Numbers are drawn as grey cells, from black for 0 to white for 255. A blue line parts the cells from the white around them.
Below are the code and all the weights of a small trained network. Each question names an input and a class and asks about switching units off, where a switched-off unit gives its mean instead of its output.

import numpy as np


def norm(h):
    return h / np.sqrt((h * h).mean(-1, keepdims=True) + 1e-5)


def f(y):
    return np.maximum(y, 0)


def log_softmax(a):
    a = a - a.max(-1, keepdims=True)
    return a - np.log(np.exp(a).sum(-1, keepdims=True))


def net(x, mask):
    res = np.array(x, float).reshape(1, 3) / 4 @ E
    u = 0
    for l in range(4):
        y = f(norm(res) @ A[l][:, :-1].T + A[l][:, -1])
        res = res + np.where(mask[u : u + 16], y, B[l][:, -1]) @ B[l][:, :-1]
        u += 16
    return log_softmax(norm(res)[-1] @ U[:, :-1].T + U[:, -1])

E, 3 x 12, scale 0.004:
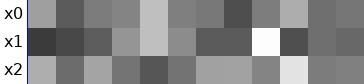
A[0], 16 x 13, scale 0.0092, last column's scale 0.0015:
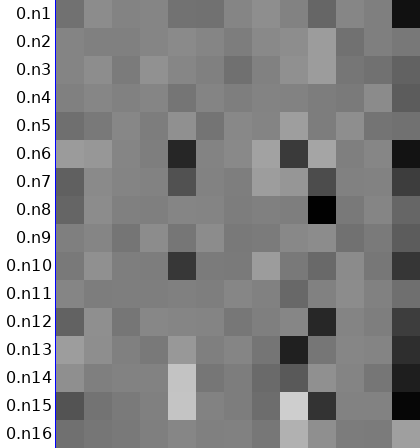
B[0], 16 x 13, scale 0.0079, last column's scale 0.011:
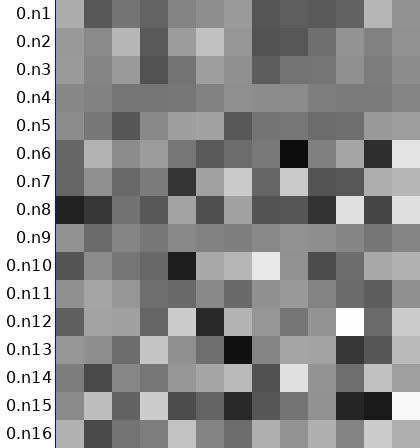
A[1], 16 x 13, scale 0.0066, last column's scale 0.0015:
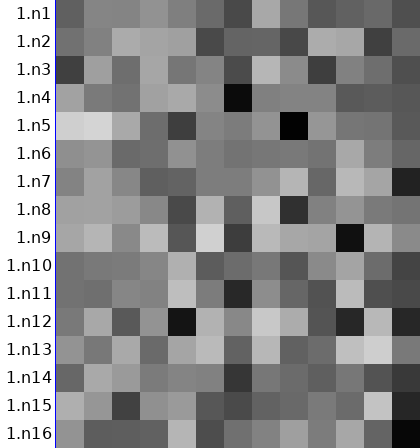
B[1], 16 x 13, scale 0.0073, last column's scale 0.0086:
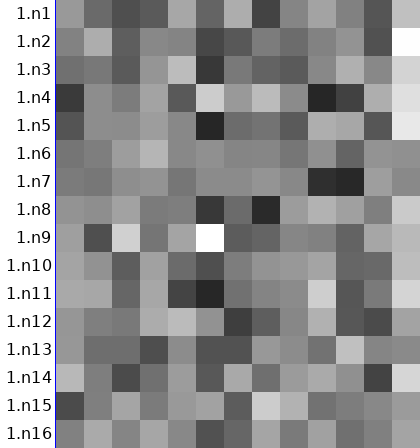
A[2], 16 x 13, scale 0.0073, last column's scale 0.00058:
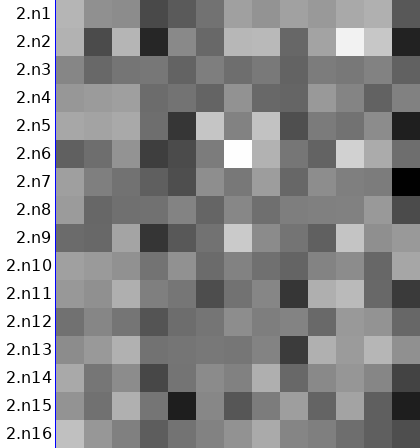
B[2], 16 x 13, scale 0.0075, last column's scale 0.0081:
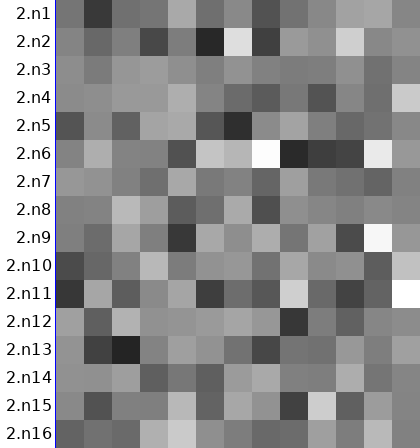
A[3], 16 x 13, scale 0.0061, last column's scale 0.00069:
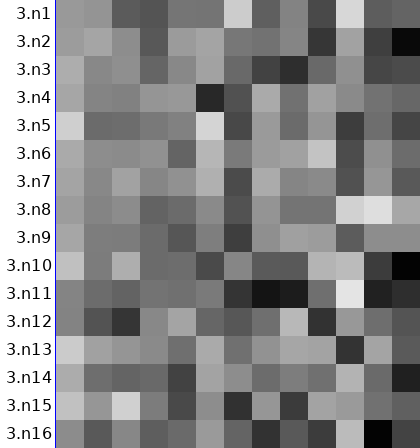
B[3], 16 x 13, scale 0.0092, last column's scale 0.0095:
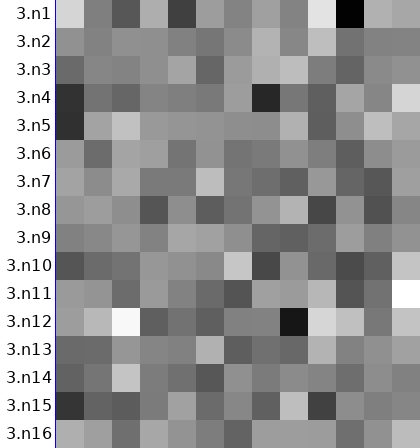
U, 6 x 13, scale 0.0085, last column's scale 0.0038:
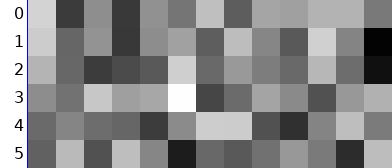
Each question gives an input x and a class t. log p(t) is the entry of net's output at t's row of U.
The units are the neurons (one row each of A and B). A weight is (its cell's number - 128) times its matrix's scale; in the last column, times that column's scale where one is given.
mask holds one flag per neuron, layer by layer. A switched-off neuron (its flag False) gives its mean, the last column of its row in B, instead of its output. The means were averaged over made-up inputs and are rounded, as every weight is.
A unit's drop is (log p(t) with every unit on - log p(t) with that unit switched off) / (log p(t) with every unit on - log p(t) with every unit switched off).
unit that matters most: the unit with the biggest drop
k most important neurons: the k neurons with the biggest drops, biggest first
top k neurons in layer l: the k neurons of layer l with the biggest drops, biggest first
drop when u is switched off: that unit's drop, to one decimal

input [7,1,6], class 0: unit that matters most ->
0.n15
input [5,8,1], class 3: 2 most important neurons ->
0.n8; 0.n6
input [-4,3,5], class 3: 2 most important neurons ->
0.n12; 0.n8
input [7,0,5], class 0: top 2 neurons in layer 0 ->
0.n15; 0.n6
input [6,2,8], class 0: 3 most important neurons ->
0.n15; 0.n6; 0.n13
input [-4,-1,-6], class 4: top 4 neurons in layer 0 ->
0.n7; 0.n6; 0.n10; 0.n13
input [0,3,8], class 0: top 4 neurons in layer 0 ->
0.n15; 0.n6; 0.n13; 0.n8
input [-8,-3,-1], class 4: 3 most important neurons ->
0.n15; 0.n10; 0.n7
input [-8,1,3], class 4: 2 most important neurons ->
0.n15; 0.n13
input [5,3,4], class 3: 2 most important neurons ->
0.n12; 0.n8
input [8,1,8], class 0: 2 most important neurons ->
0.n15; 0.n6
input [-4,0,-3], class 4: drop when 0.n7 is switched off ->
0.2
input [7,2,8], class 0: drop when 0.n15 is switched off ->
0.9
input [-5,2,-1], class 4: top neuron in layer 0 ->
0.n7
